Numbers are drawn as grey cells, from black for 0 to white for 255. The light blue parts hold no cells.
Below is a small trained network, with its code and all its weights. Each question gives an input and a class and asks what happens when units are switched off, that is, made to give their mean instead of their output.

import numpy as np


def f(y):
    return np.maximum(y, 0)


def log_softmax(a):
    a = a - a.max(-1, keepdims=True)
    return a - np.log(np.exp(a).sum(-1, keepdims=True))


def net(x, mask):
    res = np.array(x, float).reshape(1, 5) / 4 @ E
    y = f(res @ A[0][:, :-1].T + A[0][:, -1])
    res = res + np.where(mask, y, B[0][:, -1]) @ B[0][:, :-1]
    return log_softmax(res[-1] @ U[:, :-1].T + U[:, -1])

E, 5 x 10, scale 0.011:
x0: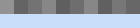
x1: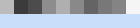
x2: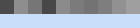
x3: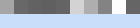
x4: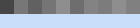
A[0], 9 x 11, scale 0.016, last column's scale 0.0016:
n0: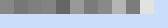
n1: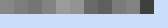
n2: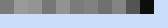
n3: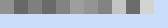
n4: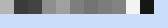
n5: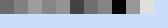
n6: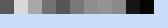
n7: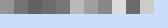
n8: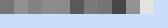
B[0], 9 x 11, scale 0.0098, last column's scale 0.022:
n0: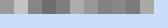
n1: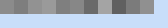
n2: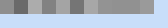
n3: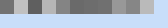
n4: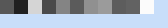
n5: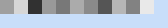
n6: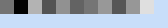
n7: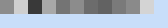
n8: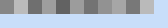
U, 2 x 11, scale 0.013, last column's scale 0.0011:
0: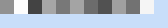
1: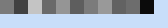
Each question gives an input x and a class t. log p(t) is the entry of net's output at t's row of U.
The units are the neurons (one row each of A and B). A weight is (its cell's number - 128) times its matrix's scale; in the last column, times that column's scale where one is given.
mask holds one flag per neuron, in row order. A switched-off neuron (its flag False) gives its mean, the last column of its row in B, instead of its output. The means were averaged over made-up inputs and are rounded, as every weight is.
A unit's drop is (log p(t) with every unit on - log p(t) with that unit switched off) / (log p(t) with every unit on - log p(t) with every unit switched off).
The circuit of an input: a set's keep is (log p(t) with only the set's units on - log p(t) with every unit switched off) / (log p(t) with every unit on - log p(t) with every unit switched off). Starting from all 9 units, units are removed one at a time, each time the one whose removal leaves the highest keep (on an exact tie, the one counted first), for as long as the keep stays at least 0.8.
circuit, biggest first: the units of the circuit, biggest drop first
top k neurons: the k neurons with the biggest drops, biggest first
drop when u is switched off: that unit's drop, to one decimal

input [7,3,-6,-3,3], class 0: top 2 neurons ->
(n6 n5)
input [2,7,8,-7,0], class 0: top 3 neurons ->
(n5 n6 n8)
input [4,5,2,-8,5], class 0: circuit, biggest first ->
(n5)
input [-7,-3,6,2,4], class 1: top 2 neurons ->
(n5 n6)
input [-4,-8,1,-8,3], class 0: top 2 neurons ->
(n5 n4)
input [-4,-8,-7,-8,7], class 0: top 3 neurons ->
(n5 n4 n8)
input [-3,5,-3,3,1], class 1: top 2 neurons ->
(n4 n5)
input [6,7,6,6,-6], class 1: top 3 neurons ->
(n4 n5 n8)
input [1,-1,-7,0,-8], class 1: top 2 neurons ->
(n5 n7)
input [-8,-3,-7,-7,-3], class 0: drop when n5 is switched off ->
0.1
